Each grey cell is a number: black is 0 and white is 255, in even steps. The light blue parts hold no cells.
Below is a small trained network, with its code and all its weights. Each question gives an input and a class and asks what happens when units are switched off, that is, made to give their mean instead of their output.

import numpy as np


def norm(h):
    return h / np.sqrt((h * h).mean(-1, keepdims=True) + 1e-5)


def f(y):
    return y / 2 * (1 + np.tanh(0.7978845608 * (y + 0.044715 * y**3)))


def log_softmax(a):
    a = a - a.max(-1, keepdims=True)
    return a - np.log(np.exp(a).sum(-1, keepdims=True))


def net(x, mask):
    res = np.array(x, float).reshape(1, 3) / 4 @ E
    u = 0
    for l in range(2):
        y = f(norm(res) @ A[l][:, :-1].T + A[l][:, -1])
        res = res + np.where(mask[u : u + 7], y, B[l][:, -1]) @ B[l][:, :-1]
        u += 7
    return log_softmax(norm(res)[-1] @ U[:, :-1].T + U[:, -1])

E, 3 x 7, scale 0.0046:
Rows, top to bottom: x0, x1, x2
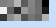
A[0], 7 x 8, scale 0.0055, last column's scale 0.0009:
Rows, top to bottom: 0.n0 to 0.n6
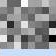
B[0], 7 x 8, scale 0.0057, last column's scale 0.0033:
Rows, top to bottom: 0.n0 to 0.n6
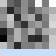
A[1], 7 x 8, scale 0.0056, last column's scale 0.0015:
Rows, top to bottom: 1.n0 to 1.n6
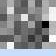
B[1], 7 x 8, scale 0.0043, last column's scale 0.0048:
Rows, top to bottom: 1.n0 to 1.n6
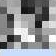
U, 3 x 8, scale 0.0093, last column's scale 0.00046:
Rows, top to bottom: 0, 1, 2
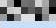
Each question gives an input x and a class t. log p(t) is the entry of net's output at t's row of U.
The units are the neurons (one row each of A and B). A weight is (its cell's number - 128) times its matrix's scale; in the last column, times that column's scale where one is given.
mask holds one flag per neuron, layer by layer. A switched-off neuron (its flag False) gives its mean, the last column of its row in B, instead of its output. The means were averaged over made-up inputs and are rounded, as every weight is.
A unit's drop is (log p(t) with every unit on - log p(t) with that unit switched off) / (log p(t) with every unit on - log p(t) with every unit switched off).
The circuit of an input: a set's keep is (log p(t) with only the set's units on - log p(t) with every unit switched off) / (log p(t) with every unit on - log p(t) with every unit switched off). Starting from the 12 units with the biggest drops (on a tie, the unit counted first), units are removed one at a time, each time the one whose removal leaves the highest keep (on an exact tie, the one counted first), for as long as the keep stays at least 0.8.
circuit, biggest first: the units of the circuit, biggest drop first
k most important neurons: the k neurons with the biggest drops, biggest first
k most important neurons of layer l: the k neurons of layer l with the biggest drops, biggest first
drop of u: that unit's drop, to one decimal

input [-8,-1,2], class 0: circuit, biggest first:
[0.n0; 1.n3]
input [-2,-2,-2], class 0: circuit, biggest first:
[0.n0]
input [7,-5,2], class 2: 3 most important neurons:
[0.n3; 0.n1; 1.n5]
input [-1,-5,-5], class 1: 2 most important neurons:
[0.n2; 1.n5]
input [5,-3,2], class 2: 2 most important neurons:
[0.n3; 0.n1]
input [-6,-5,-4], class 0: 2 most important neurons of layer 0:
[0.n0; 0.n5]
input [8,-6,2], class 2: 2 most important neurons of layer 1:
[1.n5; 1.n1]
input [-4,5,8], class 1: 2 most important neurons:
[1.n5; 0.n1]
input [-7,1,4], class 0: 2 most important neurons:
[0.n0; 0.n5]
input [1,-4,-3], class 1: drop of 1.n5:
0.1
